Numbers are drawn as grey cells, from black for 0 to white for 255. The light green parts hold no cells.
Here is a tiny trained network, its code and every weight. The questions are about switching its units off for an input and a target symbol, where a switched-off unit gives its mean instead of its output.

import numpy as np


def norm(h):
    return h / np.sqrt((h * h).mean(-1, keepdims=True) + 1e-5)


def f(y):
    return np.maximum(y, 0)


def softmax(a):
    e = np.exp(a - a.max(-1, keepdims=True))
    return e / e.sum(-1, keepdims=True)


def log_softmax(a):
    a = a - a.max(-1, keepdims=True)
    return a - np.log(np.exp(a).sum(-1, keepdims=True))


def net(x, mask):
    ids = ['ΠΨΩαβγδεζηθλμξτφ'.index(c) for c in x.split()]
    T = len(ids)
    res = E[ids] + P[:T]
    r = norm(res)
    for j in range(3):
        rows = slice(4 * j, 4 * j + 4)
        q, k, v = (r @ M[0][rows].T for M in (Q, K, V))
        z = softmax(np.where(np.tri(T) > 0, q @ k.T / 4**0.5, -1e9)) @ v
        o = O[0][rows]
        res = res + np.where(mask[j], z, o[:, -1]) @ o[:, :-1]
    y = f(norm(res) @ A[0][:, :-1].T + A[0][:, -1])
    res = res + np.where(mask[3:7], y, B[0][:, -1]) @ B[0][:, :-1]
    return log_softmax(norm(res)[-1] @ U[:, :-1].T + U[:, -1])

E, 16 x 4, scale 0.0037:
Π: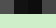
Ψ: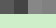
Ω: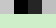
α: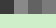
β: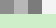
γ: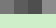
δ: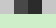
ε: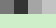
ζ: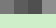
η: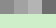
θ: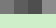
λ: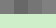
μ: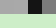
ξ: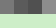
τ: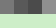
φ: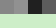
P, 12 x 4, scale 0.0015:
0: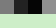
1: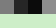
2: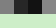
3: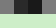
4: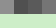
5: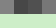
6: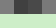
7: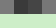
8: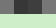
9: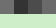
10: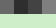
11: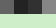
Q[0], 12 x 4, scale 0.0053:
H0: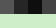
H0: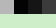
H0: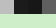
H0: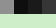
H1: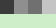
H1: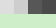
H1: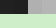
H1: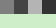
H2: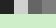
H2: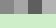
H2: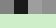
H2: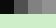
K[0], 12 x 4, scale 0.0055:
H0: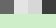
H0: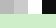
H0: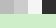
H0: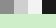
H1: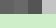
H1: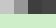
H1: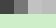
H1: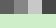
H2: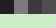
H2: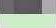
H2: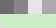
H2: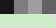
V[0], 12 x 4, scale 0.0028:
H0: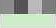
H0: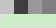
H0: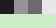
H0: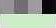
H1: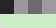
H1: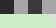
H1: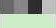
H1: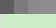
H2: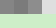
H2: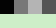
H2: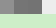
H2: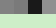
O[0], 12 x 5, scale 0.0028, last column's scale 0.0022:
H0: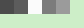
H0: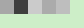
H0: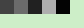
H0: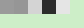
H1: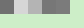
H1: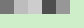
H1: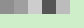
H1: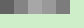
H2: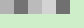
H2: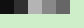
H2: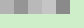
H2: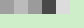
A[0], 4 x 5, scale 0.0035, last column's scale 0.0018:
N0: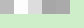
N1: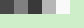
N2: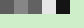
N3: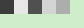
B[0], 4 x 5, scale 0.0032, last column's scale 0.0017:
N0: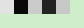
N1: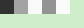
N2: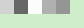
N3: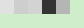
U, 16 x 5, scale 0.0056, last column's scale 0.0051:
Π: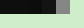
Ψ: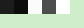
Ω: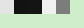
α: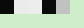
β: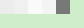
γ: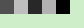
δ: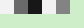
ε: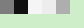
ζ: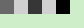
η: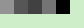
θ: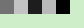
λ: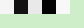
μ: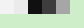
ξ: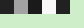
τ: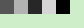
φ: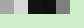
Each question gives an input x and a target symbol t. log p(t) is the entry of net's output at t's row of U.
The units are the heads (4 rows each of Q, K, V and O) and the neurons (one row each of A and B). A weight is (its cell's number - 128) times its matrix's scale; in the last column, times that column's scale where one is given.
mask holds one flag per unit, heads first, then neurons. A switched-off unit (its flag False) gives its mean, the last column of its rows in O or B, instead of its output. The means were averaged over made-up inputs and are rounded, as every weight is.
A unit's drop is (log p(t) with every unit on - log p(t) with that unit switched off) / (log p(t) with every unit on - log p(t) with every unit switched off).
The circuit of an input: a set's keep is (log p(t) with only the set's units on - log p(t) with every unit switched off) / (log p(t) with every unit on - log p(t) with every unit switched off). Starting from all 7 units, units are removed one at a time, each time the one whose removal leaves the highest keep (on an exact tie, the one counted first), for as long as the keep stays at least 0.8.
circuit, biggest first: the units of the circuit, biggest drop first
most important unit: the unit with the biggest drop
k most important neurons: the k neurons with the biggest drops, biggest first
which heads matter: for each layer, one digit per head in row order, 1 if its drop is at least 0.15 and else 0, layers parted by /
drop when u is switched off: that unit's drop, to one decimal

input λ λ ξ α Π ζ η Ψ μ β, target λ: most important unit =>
N0
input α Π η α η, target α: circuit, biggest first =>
(H0 H2 N0)
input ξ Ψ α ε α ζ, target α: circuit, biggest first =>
(H0 H1 N1)
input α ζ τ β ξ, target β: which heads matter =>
101
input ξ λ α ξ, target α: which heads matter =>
110
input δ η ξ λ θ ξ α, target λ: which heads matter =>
100
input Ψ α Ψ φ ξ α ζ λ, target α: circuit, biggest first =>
(H0 H1 N0)
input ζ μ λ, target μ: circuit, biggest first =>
(H2 H0)
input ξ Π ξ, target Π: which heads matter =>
111
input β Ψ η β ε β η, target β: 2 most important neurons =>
(N3 N0)
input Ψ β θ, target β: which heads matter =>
111
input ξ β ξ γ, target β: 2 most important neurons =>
(N1 N3)
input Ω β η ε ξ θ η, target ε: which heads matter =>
110
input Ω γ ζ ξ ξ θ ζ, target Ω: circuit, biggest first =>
(H0)
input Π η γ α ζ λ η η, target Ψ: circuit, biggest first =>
(H2 H1 H0 N1)
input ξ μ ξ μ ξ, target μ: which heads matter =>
101
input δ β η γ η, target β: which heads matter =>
111
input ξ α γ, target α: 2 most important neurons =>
(N1 N3)
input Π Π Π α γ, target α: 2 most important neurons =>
(N1 N0)
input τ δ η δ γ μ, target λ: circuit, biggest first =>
(H0)
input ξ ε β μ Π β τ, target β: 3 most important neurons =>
(N1 N3 N0)
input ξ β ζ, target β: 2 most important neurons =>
(N1 N3)
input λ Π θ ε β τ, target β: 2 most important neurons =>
(N1 N3)
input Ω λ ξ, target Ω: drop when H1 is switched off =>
0.1
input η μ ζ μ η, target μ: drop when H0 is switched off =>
0.9
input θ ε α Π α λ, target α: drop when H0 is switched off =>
1.1
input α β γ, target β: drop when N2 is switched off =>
0.1
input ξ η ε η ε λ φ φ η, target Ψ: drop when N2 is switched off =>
0.0
